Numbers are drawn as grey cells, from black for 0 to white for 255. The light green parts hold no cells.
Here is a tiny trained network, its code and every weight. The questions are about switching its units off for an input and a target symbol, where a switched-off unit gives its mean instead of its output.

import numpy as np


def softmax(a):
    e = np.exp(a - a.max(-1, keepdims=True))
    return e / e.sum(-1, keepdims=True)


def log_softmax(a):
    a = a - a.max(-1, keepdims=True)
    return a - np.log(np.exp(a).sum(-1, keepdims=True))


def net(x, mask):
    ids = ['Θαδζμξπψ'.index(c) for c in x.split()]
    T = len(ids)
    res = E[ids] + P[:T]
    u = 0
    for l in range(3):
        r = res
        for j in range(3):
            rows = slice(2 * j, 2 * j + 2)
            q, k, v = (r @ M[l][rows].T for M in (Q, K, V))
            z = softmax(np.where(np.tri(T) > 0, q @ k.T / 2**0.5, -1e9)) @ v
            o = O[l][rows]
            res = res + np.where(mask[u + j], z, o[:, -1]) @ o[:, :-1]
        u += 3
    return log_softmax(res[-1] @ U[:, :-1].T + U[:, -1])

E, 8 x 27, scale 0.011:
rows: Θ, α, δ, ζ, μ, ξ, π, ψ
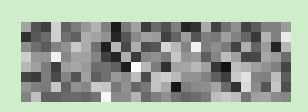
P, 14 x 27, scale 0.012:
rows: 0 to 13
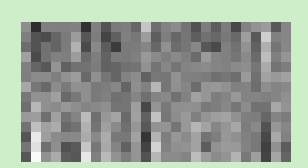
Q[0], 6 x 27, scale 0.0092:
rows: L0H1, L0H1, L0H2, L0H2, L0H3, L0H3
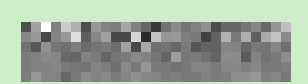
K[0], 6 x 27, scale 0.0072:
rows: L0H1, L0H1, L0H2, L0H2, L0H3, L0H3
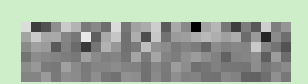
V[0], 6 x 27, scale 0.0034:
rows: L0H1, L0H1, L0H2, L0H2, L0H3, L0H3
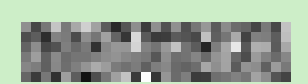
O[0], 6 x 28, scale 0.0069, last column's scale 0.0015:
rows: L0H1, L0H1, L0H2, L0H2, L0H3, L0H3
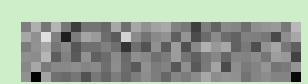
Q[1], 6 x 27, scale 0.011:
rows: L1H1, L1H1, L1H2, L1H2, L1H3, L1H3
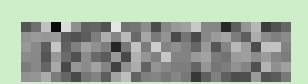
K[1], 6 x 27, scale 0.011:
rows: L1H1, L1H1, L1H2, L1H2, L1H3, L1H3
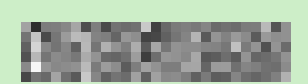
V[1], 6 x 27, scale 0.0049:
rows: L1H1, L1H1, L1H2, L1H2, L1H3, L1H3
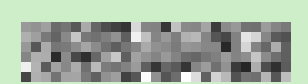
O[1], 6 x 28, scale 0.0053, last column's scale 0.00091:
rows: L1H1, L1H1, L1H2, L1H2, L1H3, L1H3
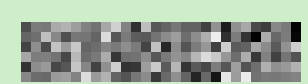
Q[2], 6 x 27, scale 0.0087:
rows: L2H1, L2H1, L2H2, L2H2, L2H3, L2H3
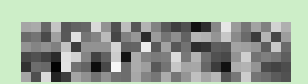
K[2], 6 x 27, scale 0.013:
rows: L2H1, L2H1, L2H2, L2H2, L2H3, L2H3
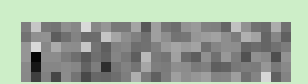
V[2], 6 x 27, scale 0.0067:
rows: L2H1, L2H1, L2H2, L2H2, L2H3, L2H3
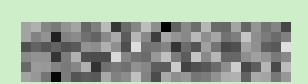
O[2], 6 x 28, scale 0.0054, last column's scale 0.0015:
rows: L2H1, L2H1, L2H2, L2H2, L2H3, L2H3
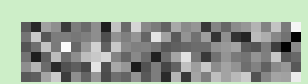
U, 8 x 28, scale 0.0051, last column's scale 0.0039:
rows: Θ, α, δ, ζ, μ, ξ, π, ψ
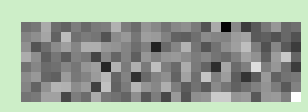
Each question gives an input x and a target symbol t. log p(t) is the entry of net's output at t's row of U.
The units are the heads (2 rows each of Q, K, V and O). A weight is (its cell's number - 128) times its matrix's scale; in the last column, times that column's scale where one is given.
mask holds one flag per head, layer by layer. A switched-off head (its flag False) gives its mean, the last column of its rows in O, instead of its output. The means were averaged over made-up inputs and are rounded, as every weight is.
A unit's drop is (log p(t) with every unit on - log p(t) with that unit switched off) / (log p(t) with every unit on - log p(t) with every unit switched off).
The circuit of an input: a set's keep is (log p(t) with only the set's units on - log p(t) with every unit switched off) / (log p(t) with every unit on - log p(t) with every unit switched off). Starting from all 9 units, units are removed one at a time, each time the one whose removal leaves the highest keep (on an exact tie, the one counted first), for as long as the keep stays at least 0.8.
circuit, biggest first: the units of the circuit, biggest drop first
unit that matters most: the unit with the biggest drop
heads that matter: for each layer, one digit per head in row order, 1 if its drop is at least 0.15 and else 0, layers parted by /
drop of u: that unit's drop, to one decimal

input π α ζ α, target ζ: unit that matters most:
L2H2
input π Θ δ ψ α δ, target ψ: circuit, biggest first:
[L1H1 L2H3 L0H2]
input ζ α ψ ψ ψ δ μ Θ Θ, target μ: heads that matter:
000 / 000 / 100
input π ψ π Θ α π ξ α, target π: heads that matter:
000 / 000 / 001
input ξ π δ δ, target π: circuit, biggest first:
[L2H3 L1H3]
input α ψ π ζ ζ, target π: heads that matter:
101 / 000 / 001
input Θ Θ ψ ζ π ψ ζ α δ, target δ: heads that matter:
000 / 001 / 110
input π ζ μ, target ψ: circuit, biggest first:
[L1H1 L2H3]
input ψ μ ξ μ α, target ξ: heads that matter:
000 / 000 / 001
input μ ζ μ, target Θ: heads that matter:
000 / 100 / 100
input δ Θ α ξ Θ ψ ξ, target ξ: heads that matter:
000 / 000 / 100
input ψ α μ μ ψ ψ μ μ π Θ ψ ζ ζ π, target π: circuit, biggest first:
[L2H3 L0H3]
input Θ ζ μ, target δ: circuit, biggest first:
[L1H3 L2H1 L2H2]
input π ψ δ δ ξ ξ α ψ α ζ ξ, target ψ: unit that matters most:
L1H1
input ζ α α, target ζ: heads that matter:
000 / 000 / 010
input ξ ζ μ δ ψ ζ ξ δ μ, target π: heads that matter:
000 / 001 / 001
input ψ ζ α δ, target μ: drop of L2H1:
0.3
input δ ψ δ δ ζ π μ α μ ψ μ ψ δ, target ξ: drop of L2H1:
0.6
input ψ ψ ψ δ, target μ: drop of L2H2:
0.0
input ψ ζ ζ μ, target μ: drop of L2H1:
0.4
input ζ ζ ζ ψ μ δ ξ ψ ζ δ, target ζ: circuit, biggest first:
[L2H2]
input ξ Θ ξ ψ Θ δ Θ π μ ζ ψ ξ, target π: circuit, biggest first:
[L2H3 L1H3]
